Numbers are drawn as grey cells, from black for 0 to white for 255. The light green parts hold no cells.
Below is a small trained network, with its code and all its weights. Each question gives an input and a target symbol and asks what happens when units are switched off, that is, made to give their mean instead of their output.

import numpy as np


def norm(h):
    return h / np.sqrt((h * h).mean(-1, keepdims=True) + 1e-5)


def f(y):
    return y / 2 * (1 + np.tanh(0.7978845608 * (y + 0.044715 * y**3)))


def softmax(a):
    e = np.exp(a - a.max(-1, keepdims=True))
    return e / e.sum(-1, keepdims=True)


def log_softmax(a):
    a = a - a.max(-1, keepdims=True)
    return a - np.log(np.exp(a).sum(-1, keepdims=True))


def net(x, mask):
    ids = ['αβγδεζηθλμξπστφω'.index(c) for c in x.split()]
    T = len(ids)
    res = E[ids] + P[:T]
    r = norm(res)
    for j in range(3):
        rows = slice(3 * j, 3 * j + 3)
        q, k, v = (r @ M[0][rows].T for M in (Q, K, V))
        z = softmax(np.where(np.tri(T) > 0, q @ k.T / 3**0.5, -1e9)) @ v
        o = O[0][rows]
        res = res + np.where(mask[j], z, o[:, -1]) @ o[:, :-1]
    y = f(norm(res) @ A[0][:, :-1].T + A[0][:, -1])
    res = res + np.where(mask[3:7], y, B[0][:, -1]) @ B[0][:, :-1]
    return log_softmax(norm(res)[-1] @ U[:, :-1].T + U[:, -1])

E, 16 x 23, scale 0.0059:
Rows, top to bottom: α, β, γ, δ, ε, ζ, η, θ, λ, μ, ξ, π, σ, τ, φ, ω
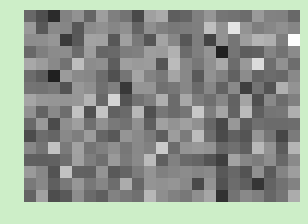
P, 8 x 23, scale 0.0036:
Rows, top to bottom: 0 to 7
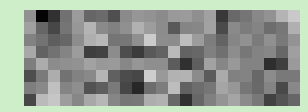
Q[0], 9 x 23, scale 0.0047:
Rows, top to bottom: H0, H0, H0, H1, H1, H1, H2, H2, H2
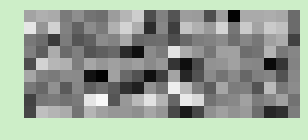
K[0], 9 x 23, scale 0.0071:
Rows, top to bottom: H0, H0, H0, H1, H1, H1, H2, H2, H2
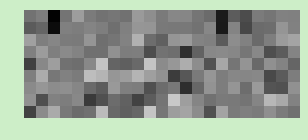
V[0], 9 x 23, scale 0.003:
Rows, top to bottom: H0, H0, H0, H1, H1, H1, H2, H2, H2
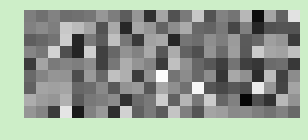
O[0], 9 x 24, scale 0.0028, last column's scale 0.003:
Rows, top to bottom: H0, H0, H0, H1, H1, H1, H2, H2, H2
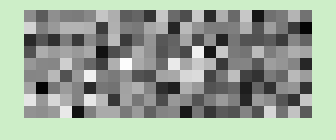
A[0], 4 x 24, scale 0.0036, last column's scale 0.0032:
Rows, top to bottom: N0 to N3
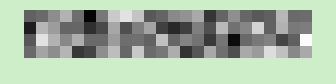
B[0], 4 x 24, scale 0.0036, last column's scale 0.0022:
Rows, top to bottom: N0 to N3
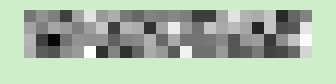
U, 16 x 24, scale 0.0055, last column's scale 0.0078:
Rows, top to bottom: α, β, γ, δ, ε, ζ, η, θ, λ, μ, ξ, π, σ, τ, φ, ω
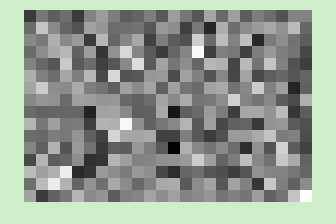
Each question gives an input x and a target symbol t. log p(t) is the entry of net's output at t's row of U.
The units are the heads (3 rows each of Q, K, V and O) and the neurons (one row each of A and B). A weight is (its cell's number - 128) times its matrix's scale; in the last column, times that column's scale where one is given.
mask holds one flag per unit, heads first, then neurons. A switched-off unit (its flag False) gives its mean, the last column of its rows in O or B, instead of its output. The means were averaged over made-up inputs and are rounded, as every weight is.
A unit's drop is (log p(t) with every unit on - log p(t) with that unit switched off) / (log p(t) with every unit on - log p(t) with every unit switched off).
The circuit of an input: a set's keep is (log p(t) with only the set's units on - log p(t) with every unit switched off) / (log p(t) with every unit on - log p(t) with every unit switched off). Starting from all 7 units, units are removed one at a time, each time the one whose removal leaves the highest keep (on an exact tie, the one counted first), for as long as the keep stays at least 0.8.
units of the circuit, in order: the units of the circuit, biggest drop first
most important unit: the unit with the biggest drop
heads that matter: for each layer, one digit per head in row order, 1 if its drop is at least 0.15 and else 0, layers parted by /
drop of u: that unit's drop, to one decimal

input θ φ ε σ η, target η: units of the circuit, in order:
H0
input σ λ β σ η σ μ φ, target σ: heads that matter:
011
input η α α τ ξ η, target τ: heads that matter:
001
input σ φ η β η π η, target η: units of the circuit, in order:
H2, H1
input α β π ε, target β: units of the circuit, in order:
H1, H2
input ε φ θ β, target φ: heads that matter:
011
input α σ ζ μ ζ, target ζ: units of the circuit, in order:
H2, N3, H0
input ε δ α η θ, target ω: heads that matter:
000
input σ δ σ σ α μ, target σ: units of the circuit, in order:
H2, H1
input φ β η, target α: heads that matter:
100
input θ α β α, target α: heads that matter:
100
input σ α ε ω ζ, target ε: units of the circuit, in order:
H1, N1
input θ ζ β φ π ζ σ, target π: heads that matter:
001
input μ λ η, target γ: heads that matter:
100
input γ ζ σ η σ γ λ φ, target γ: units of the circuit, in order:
H0
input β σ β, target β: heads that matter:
011
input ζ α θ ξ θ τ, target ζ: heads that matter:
100
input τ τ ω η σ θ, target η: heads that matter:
011
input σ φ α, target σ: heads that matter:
011
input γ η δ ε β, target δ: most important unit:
H1
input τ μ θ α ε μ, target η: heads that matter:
100
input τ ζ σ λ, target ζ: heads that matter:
011
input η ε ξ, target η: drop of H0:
0.2
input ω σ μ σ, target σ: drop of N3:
0.1
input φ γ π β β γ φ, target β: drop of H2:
0.2
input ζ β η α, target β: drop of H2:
0.4
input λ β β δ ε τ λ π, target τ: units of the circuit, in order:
H2
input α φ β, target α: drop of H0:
0.5
